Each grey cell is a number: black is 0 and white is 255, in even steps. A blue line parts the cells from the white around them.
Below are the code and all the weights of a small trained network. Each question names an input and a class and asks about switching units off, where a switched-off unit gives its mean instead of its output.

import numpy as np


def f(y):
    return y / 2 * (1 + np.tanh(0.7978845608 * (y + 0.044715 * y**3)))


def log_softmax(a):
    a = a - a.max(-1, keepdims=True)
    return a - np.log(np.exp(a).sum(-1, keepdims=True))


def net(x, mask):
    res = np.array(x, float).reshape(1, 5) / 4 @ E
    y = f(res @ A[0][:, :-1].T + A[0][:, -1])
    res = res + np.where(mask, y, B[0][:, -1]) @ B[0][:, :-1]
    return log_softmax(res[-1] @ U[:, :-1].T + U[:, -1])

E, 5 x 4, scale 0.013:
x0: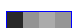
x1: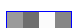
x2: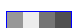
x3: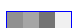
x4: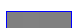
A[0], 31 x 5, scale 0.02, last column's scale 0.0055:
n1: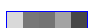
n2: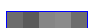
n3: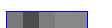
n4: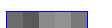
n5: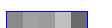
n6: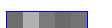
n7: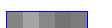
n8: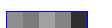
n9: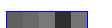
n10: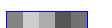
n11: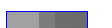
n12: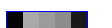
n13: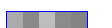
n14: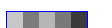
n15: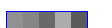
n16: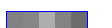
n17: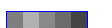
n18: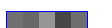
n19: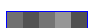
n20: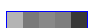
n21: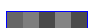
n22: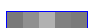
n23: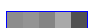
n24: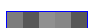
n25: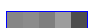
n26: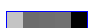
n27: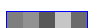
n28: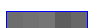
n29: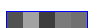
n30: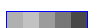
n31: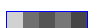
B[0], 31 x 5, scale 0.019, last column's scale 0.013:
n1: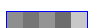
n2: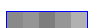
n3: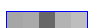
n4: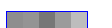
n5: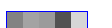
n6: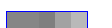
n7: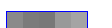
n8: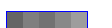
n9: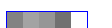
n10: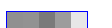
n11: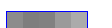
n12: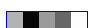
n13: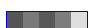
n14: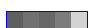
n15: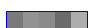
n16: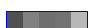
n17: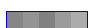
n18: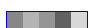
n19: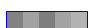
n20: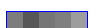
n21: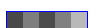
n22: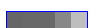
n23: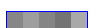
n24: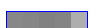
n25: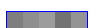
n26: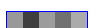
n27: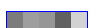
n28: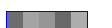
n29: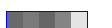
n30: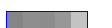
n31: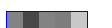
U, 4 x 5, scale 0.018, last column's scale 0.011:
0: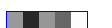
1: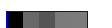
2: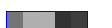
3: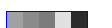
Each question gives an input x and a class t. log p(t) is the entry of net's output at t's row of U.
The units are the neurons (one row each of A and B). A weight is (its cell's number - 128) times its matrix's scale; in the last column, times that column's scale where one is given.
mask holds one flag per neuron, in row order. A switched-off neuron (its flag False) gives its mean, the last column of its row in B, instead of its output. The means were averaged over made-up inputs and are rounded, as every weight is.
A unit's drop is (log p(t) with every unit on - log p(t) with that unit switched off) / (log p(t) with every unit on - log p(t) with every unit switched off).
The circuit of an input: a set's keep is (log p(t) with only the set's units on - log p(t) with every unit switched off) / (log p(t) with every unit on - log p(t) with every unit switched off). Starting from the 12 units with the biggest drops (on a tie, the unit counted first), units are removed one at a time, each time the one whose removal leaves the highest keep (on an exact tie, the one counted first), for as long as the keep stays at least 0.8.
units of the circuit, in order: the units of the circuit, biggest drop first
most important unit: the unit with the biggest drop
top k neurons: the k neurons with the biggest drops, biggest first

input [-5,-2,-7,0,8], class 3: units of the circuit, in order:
[n3]
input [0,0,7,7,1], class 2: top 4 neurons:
[n5 n27 n3 n15]
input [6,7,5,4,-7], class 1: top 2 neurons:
[n13 n16]
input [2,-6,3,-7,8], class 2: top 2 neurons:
[n9 n18]
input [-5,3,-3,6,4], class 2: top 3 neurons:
[n12 n5 n27]
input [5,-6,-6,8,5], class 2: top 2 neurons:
[n27 n5]
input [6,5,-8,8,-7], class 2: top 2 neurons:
[n5 n27]
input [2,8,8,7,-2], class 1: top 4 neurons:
[n13 n16 n14 n22]
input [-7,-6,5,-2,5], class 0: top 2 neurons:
[n26 n31]
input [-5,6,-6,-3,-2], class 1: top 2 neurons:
[n12 n14]
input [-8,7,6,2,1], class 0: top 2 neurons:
[n26 n1]
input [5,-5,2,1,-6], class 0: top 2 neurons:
[n12 n13]
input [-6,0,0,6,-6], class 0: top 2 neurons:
[n31 n18]
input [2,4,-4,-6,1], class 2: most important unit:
n18
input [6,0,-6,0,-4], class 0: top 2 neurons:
[n12 n10]
